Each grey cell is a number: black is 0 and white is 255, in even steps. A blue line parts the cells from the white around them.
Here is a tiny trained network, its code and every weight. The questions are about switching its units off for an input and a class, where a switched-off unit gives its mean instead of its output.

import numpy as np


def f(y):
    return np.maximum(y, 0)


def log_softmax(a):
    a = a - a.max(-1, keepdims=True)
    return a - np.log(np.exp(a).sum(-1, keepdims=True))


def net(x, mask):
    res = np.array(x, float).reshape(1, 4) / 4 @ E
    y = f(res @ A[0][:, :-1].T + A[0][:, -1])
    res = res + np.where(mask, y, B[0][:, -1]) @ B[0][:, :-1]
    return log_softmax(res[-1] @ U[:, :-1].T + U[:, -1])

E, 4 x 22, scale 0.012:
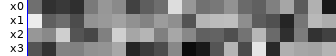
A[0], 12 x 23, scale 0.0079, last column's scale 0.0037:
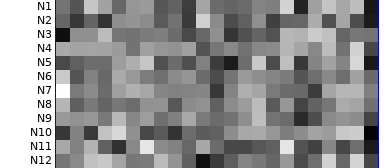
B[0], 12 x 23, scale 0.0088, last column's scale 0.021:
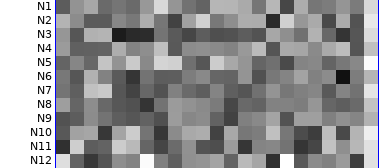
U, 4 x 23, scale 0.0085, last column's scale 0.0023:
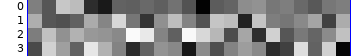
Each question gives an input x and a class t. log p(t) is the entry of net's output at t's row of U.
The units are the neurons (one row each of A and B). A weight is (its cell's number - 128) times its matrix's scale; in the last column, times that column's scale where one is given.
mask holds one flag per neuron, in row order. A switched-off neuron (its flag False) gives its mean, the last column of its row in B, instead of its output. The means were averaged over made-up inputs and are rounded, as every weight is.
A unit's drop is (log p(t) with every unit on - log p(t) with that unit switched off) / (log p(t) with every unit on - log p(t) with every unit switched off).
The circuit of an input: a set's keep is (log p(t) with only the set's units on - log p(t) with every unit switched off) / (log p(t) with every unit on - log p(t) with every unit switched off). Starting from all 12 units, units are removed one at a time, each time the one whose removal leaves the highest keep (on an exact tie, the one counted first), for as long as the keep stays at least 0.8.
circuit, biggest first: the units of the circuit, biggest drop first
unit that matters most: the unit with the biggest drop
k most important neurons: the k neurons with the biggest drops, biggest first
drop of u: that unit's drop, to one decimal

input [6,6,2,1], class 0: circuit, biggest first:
(N7)
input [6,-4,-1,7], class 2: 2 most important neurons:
(N5; N1)
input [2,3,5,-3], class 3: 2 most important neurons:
(N5; N3)
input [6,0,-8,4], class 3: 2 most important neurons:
(N10; N12)
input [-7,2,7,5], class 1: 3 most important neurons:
(N12; N10; N4)
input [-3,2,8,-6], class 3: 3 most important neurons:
(N11; N5; N1)
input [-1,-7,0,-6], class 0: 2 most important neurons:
(N5; N3)
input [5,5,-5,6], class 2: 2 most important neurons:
(N5; N1)
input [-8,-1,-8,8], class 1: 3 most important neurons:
(N12; N4; N11)
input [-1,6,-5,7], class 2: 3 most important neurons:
(N5; N1; N3)
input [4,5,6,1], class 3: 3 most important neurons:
(N11; N3; N12)
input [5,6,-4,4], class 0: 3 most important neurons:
(N7; N12; N8)
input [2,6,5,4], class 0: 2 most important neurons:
(N7; N10)
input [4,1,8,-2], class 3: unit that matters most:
N11
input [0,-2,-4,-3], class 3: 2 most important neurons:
(N5; N1)
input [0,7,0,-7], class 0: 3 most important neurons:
(N5; N7; N1)
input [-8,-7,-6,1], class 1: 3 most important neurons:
(N12; N4; N7)
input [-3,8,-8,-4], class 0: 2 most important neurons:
(N7; N11)
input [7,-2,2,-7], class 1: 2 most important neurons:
(N5; N1)
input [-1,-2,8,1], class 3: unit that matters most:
N11
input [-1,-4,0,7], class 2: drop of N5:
0.8
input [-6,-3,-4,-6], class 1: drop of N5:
0.5
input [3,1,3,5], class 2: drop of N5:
0.5
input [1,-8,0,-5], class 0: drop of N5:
0.0
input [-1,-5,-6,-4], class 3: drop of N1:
0.1
